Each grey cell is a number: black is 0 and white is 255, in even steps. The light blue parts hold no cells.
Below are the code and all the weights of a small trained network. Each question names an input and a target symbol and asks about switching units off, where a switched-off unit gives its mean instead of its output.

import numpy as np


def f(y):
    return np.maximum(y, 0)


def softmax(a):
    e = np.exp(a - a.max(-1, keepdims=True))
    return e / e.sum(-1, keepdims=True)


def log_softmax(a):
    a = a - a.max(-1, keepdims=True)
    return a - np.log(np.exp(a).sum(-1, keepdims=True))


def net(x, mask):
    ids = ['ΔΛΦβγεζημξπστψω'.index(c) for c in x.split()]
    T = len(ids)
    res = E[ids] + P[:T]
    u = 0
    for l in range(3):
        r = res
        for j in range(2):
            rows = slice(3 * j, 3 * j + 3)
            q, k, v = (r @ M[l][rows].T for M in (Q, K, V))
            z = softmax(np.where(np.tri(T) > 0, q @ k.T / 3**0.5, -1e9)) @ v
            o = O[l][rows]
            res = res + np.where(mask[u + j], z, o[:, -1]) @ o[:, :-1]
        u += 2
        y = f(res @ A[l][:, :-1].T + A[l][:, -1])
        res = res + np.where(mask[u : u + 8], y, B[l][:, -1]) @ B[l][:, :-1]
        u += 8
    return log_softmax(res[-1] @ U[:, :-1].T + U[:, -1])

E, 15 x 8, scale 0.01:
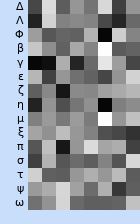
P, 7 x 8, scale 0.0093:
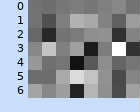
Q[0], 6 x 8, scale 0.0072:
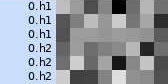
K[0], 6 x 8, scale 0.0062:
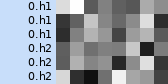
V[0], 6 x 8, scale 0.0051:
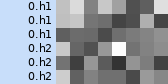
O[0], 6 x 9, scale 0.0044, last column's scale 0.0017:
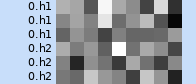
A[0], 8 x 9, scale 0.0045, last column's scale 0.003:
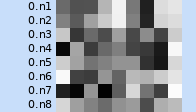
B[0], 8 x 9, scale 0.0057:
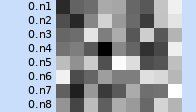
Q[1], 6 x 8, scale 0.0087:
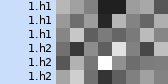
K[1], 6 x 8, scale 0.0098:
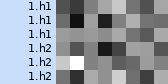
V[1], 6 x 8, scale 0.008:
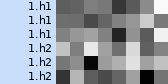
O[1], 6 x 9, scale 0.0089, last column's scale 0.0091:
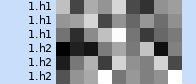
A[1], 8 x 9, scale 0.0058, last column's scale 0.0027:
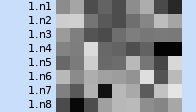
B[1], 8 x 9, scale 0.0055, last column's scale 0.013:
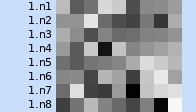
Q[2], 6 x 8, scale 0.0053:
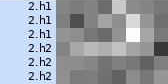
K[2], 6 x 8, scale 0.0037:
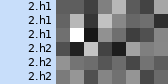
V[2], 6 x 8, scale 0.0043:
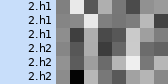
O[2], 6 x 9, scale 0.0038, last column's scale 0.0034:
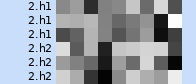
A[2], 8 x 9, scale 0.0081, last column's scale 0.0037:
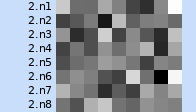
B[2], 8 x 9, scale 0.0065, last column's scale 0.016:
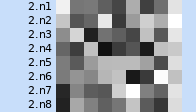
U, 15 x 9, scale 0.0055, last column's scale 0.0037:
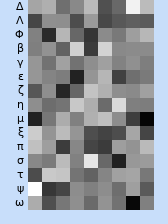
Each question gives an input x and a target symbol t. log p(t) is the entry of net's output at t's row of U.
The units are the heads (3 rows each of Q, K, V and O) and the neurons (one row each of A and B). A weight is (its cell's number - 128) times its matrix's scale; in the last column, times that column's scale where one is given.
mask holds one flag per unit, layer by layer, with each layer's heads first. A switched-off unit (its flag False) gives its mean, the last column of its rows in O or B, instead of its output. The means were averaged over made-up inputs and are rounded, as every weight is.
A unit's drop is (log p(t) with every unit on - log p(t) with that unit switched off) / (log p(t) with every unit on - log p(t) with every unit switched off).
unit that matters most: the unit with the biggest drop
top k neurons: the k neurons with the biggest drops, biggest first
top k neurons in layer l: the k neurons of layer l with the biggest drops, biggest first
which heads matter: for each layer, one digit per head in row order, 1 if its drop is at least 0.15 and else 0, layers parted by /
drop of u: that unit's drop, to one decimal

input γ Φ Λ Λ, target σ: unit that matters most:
2.n6
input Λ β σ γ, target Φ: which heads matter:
11 / 00 / 01
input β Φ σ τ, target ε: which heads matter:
01 / 01 / 00
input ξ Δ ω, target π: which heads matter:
00 / 11 / 00
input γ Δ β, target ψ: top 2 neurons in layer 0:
[0.n7 0.n5]
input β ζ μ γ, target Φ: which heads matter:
00 / 00 / 00
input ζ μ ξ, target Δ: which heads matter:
00 / 01 / 00
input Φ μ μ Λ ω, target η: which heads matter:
00 / 11 / 00
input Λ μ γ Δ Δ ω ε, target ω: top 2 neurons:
[0.n7 2.n8]
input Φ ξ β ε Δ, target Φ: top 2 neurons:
[2.n4 2.n2]
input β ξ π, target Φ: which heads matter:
00 / 01 / 00
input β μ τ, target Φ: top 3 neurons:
[2.n4 2.n2 1.n8]
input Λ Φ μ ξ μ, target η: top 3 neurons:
[2.n2 1.n7 0.n7]
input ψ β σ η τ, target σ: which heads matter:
00 / 11 / 00
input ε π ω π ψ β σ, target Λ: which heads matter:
00 / 01 / 00
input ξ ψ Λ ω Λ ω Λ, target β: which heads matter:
00 / 11 / 00
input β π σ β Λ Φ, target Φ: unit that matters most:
2.n4
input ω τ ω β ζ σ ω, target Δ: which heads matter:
00 / 01 / 00
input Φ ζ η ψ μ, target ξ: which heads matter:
00 / 01 / 00
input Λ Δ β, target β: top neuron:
[0.n4]
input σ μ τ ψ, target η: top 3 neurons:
[2.n2 0.n6 1.n7]
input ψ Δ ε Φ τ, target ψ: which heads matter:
00 / 11 / 00
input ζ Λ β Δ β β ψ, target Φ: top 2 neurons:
[2.n4 2.n2]
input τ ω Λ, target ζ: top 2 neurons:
[2.n7 0.n1]
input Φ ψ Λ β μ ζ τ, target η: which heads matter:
00 / 01 / 00
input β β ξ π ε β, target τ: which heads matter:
00 / 11 / 00
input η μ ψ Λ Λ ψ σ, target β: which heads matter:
00 / 01 / 00
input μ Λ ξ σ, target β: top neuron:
[1.n7]
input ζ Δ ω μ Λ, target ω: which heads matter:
00 / 11 / 00
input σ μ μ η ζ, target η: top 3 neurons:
[2.n2 1.n7 0.n2]
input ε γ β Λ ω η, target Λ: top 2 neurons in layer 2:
[2.n2 2.n6]
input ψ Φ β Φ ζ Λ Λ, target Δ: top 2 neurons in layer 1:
[1.n7 1.n8]
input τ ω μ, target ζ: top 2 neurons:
[2.n7 1.n7]
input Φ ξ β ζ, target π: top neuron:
[2.n3]
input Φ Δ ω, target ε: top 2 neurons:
[2.n7 0.n2]
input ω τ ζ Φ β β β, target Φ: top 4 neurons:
[2.n4 2.n2 1.n8 0.n5]
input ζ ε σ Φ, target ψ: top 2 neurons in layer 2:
[2.n1 2.n2]
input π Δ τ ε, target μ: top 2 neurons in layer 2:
[2.n8 2.n2]
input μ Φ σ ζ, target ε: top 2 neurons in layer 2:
[2.n7 2.n2]
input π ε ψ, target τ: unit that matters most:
1.h1
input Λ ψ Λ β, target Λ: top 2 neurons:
[2.n4 1.n8]
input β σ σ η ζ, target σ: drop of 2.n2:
0.1
